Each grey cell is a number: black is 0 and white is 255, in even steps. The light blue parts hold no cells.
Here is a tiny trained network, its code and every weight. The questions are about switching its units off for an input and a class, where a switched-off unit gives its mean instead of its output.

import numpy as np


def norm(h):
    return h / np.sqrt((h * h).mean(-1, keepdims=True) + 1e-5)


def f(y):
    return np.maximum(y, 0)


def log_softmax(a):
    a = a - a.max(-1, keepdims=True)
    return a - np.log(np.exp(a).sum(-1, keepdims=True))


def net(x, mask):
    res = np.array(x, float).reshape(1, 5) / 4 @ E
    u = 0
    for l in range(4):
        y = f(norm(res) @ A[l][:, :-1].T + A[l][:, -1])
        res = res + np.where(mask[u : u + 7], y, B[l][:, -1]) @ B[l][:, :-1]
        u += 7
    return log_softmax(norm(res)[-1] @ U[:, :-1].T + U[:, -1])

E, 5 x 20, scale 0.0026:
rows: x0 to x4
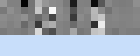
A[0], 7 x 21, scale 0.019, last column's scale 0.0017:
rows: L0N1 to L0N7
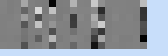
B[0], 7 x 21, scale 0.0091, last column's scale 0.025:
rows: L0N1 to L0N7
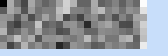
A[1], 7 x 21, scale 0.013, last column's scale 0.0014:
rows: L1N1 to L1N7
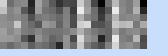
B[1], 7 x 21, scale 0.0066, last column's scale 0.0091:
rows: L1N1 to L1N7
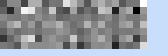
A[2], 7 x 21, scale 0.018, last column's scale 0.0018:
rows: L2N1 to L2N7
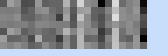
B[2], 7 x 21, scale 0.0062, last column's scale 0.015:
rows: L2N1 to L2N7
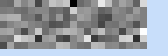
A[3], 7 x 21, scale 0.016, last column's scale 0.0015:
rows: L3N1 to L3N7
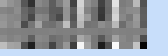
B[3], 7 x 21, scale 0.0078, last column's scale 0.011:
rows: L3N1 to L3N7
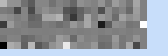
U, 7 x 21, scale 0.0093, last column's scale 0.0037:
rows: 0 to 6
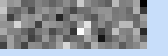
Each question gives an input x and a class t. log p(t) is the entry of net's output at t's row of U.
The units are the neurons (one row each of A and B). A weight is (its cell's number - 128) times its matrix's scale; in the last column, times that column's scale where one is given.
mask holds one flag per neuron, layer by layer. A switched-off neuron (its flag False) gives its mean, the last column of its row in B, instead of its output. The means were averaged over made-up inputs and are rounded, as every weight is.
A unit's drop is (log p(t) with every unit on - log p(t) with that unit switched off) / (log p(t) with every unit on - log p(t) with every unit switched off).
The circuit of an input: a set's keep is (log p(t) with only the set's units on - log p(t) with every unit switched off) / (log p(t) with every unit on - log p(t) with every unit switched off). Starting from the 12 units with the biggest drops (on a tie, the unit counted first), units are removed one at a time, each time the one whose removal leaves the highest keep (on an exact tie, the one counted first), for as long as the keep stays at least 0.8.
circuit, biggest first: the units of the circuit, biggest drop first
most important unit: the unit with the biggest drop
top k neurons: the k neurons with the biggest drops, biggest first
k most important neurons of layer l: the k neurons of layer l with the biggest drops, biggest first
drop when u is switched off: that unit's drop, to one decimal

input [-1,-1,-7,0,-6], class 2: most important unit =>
L0N7
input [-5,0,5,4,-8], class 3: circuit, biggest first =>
L0N4, L0N1
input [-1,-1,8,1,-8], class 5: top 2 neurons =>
L0N3, L0N4
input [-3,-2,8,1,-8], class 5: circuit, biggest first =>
L0N3, L0N2
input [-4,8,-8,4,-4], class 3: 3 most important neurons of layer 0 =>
L0N1, L0N6, L0N4
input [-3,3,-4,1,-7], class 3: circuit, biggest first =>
L0N1, L0N4
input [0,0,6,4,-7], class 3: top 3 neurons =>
L0N6, L0N4, L0N1
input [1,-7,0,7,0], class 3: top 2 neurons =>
L0N6, L0N4
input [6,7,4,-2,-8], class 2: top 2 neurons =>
L0N1, L0N7
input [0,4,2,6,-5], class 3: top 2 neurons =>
L0N6, L0N1
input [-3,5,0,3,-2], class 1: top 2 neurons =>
L0N1, L0N7
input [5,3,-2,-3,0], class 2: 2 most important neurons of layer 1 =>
L1N1, L1N4
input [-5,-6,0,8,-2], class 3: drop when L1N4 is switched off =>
0.1
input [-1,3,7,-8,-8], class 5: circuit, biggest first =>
L0N3
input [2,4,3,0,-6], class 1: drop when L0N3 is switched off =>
0.5
